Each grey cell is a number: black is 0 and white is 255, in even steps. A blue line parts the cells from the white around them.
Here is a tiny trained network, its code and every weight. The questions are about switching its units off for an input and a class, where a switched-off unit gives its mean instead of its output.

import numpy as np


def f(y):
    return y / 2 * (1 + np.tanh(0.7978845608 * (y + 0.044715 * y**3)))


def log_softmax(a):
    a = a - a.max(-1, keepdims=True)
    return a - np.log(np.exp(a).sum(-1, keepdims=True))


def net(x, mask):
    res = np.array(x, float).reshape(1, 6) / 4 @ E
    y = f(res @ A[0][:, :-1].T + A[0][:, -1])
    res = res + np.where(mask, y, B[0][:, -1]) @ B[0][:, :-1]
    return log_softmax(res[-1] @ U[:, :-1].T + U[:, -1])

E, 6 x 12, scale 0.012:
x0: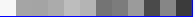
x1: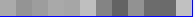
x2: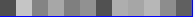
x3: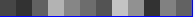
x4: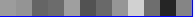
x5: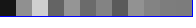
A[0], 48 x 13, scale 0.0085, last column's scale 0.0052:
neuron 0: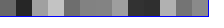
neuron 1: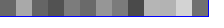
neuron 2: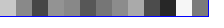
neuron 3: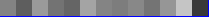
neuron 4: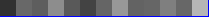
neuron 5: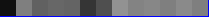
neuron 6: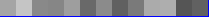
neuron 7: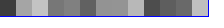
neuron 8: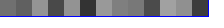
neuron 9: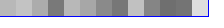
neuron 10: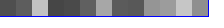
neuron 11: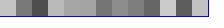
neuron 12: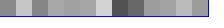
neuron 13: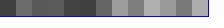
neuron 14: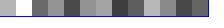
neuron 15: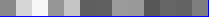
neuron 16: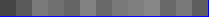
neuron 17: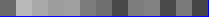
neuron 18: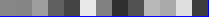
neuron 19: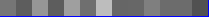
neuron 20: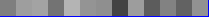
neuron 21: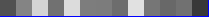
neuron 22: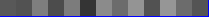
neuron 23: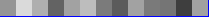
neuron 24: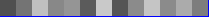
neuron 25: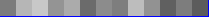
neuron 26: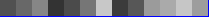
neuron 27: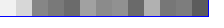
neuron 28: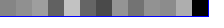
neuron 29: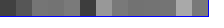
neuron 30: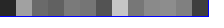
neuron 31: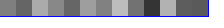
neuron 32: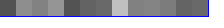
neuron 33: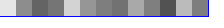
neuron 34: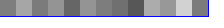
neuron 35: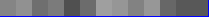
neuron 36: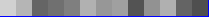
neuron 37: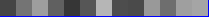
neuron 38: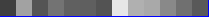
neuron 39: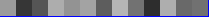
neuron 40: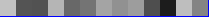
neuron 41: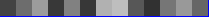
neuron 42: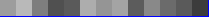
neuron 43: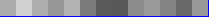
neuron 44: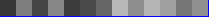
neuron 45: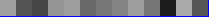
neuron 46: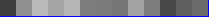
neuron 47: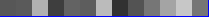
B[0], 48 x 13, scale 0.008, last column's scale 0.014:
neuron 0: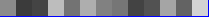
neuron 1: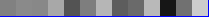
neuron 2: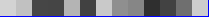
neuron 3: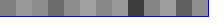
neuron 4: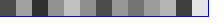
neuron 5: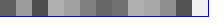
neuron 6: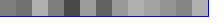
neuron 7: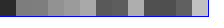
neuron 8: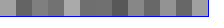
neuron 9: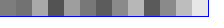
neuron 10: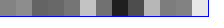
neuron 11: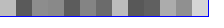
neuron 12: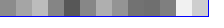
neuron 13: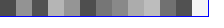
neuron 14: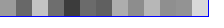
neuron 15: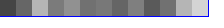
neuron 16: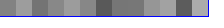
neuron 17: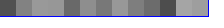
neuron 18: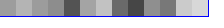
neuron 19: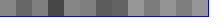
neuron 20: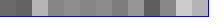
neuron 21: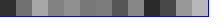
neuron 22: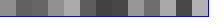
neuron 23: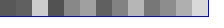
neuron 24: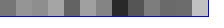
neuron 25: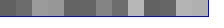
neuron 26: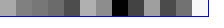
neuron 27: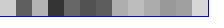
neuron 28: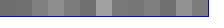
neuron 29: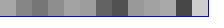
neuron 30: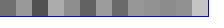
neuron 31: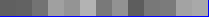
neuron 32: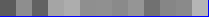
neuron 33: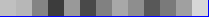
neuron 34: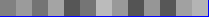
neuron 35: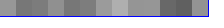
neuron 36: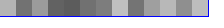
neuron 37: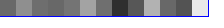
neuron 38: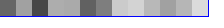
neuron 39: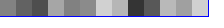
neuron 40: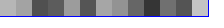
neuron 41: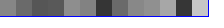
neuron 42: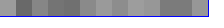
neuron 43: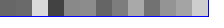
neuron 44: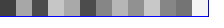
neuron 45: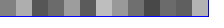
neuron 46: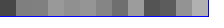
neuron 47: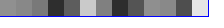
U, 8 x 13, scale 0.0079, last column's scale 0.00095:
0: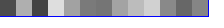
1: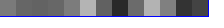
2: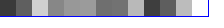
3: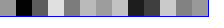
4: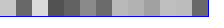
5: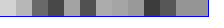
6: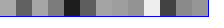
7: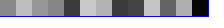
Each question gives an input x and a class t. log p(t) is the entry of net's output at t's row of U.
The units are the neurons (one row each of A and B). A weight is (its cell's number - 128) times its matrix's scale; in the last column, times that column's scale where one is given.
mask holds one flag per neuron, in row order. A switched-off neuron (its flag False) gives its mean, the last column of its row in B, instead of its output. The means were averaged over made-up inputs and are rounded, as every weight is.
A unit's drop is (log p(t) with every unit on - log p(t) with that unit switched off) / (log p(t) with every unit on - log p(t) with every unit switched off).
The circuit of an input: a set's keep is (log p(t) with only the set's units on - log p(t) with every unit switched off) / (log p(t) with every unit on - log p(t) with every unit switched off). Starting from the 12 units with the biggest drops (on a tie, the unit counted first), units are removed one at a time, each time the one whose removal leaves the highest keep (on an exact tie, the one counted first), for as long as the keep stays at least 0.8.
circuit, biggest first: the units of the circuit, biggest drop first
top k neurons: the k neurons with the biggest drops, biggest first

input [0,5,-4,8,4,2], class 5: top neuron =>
[neuron 2]
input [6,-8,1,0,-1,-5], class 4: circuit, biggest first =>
[neuron 27; neuron 36]
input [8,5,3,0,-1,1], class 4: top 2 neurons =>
[neuron 27; neuron 11]
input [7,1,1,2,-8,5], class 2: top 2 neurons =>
[neuron 23; neuron 15]
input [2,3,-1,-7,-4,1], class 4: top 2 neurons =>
[neuron 27; neuron 14]
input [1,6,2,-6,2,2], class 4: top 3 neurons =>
[neuron 27; neuron 14; neuron 33]
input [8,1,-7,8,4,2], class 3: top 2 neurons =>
[neuron 39; neuron 0]
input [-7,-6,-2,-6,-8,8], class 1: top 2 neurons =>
[neuron 41; neuron 22]
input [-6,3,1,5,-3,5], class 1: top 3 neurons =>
[neuron 47; neuron 10; neuron 26]
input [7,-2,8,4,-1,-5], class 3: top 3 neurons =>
[neuron 39; neuron 11; neuron 31]
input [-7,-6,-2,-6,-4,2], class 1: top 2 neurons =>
[neuron 41; neuron 13]
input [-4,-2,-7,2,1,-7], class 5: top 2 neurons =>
[neuron 2; neuron 40]
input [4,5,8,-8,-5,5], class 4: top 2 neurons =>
[neuron 14; neuron 27]
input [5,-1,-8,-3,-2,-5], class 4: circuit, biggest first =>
[neuron 27]
